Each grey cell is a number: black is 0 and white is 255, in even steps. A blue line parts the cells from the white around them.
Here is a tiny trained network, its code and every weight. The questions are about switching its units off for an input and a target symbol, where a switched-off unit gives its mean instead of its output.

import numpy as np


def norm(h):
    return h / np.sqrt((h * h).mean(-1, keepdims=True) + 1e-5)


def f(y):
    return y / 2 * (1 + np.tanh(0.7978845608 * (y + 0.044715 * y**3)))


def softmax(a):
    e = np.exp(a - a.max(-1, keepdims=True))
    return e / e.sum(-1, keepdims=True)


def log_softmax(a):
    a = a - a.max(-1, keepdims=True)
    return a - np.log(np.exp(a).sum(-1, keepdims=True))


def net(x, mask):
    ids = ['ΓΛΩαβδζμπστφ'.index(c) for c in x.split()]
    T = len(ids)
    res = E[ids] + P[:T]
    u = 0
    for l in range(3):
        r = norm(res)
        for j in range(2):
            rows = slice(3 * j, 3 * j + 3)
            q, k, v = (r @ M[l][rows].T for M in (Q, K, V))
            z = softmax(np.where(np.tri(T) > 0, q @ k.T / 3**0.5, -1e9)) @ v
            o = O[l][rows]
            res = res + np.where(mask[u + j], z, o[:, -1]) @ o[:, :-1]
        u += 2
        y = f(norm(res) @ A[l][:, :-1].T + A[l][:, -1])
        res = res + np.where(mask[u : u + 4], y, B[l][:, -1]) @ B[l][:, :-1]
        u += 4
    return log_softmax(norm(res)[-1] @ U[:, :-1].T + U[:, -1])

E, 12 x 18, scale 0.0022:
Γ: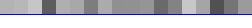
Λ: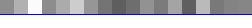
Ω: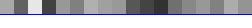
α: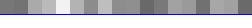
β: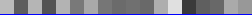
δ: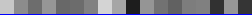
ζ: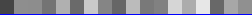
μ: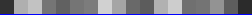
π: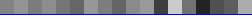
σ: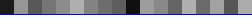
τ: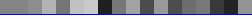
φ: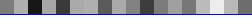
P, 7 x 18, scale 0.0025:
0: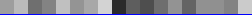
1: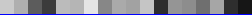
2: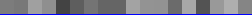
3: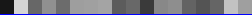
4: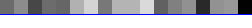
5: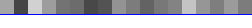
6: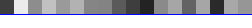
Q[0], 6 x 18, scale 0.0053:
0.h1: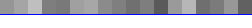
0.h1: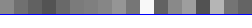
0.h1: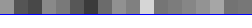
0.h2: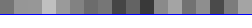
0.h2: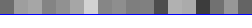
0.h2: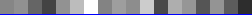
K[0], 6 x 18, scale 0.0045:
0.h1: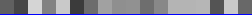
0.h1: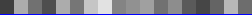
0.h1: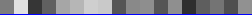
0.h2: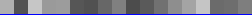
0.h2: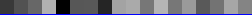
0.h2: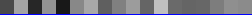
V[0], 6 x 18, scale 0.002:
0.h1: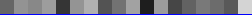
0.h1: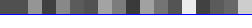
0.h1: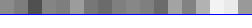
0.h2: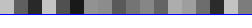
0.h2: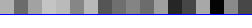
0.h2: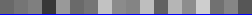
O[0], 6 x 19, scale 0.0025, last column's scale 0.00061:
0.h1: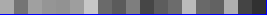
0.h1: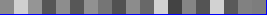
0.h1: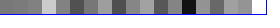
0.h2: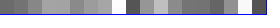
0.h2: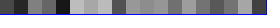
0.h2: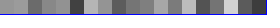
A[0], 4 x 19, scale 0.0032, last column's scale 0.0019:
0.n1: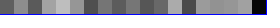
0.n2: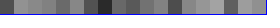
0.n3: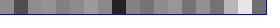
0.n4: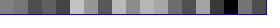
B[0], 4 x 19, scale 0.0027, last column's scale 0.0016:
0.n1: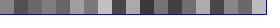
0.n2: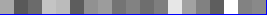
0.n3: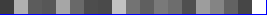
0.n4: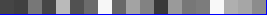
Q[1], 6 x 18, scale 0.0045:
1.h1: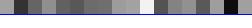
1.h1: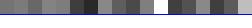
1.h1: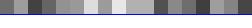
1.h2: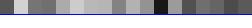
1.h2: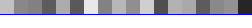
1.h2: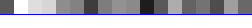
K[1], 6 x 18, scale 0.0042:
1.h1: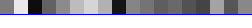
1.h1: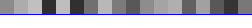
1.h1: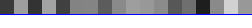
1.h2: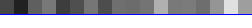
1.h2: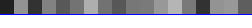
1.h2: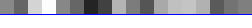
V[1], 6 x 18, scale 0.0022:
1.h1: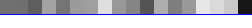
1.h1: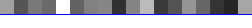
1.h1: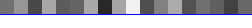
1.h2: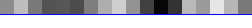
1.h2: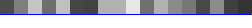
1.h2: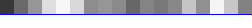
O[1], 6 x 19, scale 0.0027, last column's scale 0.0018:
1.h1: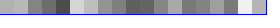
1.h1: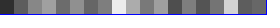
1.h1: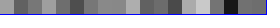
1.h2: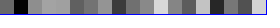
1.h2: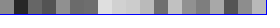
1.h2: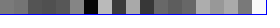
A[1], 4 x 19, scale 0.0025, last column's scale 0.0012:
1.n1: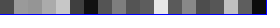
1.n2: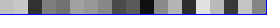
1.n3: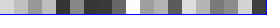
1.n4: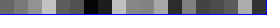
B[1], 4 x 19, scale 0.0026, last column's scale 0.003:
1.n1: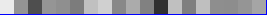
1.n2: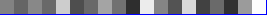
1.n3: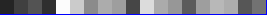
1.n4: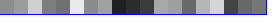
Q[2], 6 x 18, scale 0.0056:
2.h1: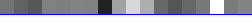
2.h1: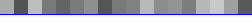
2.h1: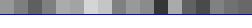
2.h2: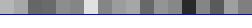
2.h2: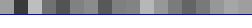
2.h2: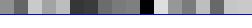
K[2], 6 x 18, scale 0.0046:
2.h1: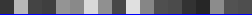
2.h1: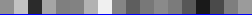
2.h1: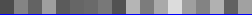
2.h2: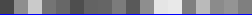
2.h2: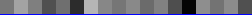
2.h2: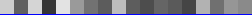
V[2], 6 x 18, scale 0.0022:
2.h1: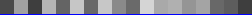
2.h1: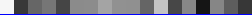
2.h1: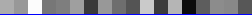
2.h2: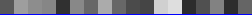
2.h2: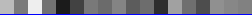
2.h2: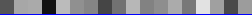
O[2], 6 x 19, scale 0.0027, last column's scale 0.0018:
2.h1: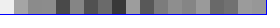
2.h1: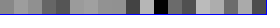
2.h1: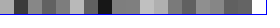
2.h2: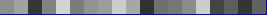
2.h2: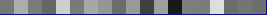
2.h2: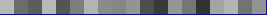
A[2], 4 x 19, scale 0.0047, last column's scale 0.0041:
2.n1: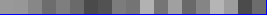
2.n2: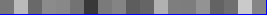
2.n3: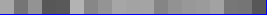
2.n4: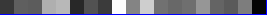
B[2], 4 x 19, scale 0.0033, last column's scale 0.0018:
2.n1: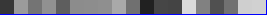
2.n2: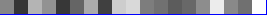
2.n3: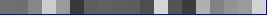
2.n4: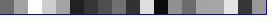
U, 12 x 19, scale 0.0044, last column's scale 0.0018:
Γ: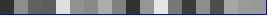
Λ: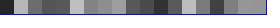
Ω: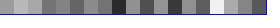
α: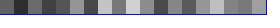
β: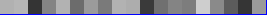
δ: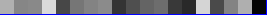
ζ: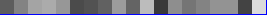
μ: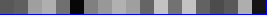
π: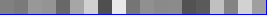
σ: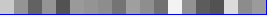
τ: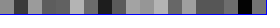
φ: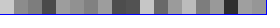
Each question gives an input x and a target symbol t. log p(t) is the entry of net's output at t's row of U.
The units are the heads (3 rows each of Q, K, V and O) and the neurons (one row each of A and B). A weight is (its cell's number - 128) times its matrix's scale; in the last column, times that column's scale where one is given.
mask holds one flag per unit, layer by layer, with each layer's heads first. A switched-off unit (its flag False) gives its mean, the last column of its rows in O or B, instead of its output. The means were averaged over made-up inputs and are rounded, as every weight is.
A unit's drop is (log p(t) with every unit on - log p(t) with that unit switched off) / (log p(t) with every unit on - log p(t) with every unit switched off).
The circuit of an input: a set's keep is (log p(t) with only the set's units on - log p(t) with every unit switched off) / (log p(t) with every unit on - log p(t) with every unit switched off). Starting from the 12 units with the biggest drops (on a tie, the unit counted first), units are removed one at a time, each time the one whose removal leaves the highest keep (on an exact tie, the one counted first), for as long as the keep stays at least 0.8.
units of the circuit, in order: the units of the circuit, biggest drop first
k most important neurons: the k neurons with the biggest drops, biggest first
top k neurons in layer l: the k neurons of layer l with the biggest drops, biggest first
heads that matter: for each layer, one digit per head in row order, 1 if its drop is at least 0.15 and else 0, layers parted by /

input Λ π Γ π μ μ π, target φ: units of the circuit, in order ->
1.h1; 1.n2
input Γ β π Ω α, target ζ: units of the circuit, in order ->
2.n4; 0.h2
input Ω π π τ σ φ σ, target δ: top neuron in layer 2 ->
2.n2
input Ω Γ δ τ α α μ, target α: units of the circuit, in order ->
1.h2; 2.n2
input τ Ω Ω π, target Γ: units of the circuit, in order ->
2.h1; 1.h2
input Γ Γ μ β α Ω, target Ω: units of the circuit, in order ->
2.h2; 0.h1
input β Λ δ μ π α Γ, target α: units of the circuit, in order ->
1.h2; 2.n2
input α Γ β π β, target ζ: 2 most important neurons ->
2.n4; 1.n1
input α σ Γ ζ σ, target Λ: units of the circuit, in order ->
2.n1; 0.h2; 1.n2
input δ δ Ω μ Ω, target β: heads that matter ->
00 / 00 / 01
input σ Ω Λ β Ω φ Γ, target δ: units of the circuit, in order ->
0.h1; 1.h2; 2.n2
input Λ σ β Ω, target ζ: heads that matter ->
00 / 10 / 00
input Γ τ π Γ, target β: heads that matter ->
00 / 10 / 00
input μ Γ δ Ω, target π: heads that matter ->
01 / 00 / 00
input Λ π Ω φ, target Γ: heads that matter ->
00 / 01 / 10
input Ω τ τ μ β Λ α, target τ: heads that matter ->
00 / 00 / 10
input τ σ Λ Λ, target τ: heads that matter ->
00 / 00 / 10
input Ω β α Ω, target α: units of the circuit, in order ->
1.h2
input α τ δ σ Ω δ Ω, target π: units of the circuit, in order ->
2.n2; 0.h2; 0.h1
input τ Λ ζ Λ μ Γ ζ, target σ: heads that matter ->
00 / 10 / 01
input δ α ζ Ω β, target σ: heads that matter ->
01 / 00 / 01
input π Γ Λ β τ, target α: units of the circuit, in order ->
0.n4
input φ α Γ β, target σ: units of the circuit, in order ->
1.n3; 2.h2; 2.n3
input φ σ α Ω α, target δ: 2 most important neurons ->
2.n3; 1.n2
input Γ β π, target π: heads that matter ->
01 / 01 / 00
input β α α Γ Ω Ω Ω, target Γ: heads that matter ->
00 / 00 / 10
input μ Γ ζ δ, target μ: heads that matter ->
00 / 10 / 10
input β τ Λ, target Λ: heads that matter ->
00 / 00 / 00
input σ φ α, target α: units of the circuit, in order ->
1.h2
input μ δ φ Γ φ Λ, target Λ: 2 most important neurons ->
2.n1; 1.n3
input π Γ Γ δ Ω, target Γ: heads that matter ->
01 / 00 / 01
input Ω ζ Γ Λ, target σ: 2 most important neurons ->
1.n3; 1.n1
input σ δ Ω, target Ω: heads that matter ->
00 / 00 / 01
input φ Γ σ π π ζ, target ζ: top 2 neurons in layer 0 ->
0.n3; 0.n4
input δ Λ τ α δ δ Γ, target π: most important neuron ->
2.n2
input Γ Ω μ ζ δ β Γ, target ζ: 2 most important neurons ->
2.n4; 0.n3
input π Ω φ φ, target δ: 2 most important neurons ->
0.n1; 2.n2
